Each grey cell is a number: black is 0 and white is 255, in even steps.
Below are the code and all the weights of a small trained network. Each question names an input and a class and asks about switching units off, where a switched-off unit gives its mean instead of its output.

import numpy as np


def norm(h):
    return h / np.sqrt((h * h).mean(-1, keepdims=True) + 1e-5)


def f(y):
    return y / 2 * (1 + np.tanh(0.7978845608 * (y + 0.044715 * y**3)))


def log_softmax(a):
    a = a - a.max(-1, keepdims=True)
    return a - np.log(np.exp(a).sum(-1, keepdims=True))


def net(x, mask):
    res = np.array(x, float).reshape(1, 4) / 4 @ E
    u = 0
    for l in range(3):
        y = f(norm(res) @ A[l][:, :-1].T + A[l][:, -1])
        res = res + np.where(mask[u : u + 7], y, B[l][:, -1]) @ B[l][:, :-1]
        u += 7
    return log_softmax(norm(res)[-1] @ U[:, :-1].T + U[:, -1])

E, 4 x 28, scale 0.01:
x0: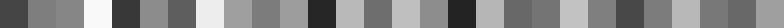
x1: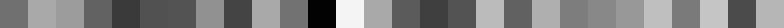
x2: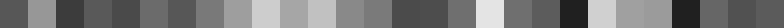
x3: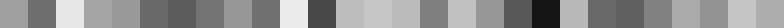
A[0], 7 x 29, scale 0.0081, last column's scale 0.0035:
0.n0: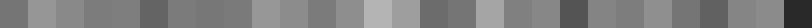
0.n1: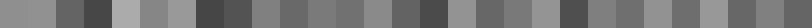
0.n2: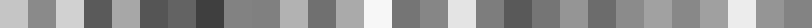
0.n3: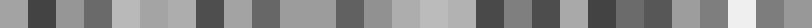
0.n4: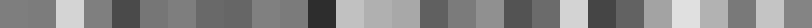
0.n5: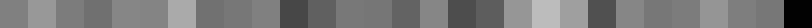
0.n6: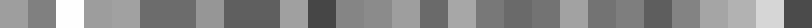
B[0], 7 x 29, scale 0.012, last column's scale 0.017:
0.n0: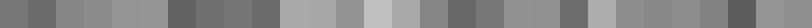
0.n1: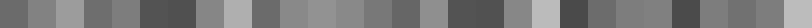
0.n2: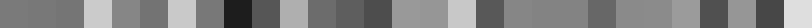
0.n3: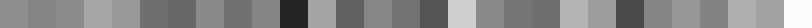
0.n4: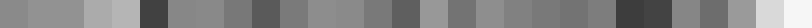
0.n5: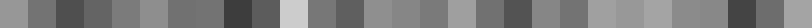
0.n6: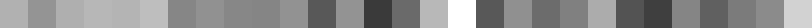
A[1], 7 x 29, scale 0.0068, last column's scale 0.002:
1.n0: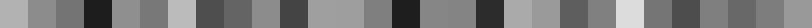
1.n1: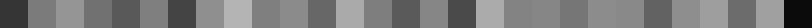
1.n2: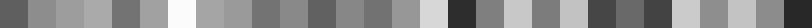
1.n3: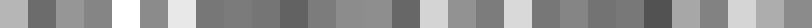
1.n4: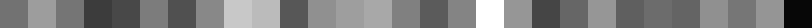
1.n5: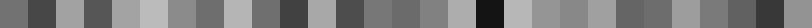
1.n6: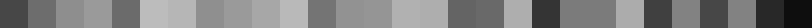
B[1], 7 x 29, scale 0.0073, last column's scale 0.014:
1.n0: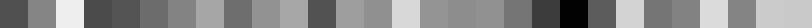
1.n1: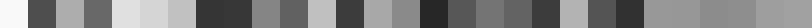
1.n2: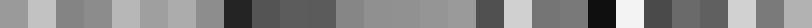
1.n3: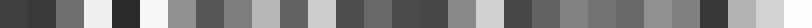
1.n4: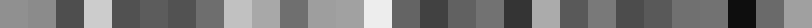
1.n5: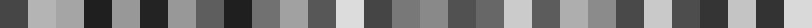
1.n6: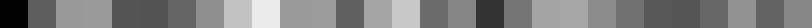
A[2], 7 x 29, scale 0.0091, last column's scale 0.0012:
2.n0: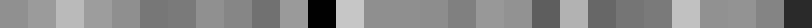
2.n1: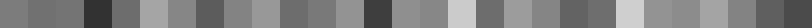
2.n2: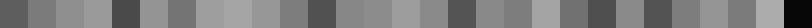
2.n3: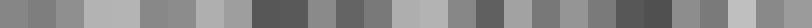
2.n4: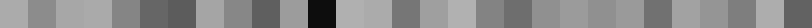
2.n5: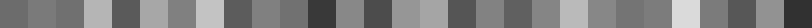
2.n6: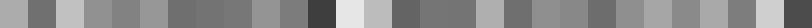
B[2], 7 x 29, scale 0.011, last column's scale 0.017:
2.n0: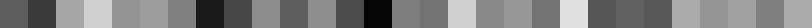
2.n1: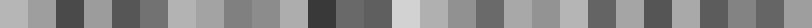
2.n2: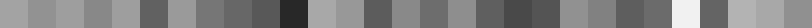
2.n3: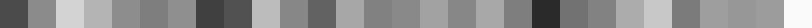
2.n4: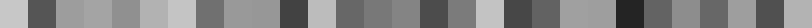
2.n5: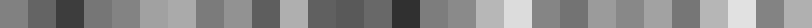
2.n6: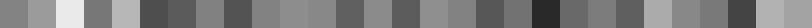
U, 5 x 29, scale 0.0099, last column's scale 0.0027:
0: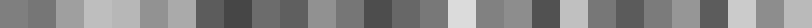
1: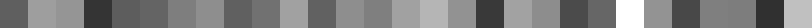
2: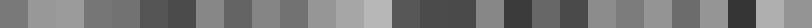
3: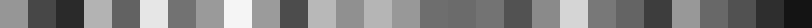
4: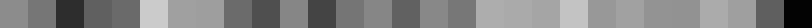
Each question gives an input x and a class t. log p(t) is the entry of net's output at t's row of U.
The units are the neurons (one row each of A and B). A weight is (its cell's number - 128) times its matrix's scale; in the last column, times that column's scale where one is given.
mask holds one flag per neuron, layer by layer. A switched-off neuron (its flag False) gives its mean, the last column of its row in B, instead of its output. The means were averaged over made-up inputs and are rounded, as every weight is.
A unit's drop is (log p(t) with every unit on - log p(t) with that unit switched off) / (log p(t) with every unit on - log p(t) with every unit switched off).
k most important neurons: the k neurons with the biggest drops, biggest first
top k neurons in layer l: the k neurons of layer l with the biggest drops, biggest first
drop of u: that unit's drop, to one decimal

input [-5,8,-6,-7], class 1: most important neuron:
0.n4
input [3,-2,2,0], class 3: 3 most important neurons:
0.n4, 0.n6, 0.n2
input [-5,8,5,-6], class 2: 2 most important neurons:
0.n2, 0.n6
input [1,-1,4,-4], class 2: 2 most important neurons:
0.n2, 0.n6
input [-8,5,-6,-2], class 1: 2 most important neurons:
0.n1, 0.n4
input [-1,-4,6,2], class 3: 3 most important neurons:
0.n2, 0.n6, 2.n3
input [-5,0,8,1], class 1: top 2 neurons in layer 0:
0.n4, 0.n3
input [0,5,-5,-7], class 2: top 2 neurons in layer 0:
0.n2, 0.n6
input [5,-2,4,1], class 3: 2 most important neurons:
0.n4, 0.n2
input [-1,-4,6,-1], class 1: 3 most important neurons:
0.n4, 0.n3, 1.n3
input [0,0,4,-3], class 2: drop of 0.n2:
1.0
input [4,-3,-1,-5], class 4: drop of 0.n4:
0.2
